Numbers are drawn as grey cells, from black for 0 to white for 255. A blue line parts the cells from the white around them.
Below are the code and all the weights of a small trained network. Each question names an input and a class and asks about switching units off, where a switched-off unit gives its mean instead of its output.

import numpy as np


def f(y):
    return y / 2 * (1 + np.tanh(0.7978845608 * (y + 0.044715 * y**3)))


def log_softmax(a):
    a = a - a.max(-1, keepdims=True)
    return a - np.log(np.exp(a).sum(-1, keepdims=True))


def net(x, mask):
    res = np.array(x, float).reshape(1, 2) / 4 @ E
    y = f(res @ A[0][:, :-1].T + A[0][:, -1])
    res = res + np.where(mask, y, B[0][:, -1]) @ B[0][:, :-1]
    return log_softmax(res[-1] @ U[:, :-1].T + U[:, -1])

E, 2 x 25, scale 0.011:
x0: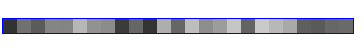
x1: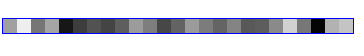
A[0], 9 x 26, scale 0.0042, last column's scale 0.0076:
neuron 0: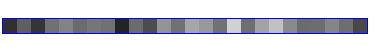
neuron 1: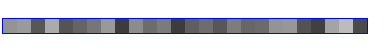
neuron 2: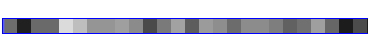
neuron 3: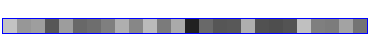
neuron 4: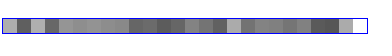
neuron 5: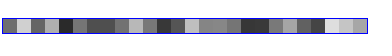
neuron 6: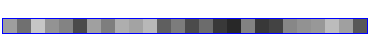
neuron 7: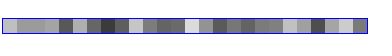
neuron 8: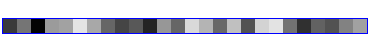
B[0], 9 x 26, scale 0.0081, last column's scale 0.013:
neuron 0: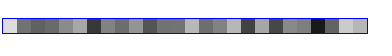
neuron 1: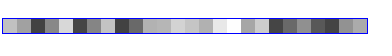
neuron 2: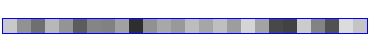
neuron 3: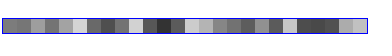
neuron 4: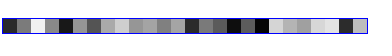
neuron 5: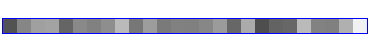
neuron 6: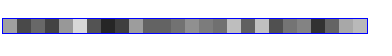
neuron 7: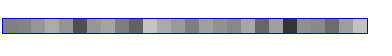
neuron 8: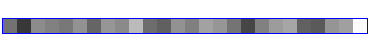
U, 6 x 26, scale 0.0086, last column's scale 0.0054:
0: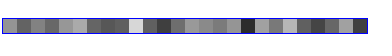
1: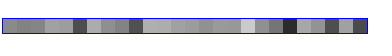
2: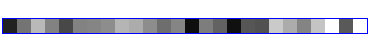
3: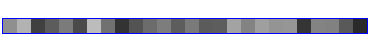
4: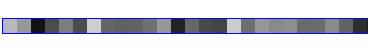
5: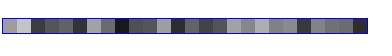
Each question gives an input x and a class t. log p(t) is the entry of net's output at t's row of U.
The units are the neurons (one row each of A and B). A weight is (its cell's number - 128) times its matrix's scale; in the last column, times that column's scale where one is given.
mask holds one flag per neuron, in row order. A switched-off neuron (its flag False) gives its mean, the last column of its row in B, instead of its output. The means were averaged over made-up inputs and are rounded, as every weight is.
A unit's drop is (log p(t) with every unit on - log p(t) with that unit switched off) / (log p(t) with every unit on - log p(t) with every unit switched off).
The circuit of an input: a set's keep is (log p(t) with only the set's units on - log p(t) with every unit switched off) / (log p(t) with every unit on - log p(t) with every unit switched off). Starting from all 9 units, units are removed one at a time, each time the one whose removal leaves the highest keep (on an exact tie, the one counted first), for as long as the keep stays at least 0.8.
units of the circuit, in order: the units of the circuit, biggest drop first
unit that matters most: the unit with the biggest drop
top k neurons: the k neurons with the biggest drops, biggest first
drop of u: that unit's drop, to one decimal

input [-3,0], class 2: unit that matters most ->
neuron 0
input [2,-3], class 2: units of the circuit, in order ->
neuron 1; neuron 6
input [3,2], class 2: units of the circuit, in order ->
neuron 6; neuron 3; neuron 2
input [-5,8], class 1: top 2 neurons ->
neuron 7; neuron 5
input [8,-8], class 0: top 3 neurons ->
neuron 8; neuron 0; neuron 7
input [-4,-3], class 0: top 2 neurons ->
neuron 3; neuron 5
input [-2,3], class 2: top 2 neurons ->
neuron 2; neuron 0
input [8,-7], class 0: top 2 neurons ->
neuron 8; neuron 0
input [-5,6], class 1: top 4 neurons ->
neuron 7; neuron 5; neuron 8; neuron 1
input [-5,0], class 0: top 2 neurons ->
neuron 6; neuron 3
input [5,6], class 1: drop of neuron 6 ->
0.1
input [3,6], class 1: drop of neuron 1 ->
0.1
